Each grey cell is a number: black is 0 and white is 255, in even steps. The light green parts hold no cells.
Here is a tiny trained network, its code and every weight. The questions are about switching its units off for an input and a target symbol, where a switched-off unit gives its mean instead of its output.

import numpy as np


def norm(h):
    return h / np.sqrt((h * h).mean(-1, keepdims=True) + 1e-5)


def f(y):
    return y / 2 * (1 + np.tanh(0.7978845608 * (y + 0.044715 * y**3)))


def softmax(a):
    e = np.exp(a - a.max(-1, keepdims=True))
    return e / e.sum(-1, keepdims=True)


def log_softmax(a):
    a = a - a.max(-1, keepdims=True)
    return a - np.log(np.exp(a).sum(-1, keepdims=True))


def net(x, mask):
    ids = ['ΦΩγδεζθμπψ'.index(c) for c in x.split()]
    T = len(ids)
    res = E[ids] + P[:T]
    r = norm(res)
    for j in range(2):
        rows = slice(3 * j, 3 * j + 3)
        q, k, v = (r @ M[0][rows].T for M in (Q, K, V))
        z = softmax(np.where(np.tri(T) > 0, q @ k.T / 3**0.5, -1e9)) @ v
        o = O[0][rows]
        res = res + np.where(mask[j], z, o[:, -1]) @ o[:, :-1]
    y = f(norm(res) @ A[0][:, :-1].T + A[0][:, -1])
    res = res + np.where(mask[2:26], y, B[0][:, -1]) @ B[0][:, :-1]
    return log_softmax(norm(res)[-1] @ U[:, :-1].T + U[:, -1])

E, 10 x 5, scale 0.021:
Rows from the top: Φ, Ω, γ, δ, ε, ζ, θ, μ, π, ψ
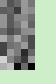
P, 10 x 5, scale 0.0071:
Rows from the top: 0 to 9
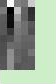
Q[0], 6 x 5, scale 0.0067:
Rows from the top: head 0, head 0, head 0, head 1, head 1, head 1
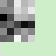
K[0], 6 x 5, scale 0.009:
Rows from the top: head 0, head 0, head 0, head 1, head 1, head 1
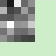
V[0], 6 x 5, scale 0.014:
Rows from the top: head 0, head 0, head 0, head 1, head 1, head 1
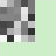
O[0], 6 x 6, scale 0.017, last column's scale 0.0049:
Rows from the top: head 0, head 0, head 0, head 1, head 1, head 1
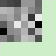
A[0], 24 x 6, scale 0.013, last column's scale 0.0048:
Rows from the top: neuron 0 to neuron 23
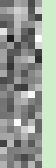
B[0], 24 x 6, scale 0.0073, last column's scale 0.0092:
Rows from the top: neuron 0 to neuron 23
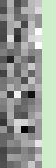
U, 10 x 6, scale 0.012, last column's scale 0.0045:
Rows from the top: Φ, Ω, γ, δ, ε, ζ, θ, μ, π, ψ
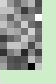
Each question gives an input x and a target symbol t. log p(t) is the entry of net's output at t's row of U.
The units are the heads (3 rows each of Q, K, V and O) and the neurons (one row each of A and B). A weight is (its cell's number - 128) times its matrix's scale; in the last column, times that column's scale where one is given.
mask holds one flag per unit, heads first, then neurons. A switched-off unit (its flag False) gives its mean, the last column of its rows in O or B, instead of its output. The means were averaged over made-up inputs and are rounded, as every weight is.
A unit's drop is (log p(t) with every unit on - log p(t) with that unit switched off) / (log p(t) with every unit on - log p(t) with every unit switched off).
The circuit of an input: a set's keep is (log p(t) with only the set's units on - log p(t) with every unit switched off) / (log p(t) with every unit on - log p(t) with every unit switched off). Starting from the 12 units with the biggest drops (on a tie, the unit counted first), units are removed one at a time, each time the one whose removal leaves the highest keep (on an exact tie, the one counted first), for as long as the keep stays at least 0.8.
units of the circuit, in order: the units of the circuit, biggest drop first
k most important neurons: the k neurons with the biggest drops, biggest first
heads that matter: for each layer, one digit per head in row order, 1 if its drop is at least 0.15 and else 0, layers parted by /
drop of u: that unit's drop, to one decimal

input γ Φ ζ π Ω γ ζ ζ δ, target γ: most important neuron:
(neuron 13)
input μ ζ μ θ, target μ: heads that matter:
11
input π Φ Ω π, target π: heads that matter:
11
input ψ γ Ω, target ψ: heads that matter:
01
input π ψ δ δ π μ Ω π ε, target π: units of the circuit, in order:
(head 0; head 1)
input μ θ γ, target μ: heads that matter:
11
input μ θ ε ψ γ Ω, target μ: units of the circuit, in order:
(head 1; head 0)
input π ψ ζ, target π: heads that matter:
10
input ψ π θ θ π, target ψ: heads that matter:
01
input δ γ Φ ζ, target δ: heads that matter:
11
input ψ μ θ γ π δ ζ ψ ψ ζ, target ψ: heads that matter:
01
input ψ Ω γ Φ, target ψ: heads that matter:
01
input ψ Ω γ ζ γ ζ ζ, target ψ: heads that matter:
11
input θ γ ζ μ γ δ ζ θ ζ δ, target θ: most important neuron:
(neuron 5)
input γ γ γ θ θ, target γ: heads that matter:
01
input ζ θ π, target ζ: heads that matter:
01
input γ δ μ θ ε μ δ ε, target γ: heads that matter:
01
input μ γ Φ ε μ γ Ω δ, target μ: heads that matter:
11
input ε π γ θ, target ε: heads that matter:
11
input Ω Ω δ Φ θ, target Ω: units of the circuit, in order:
(head 1)
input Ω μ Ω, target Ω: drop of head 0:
0.2
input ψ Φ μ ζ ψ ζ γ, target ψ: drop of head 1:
1.1
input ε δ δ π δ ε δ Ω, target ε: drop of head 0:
0.4
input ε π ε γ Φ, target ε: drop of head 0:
0.3
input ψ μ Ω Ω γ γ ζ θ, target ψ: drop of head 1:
1.1
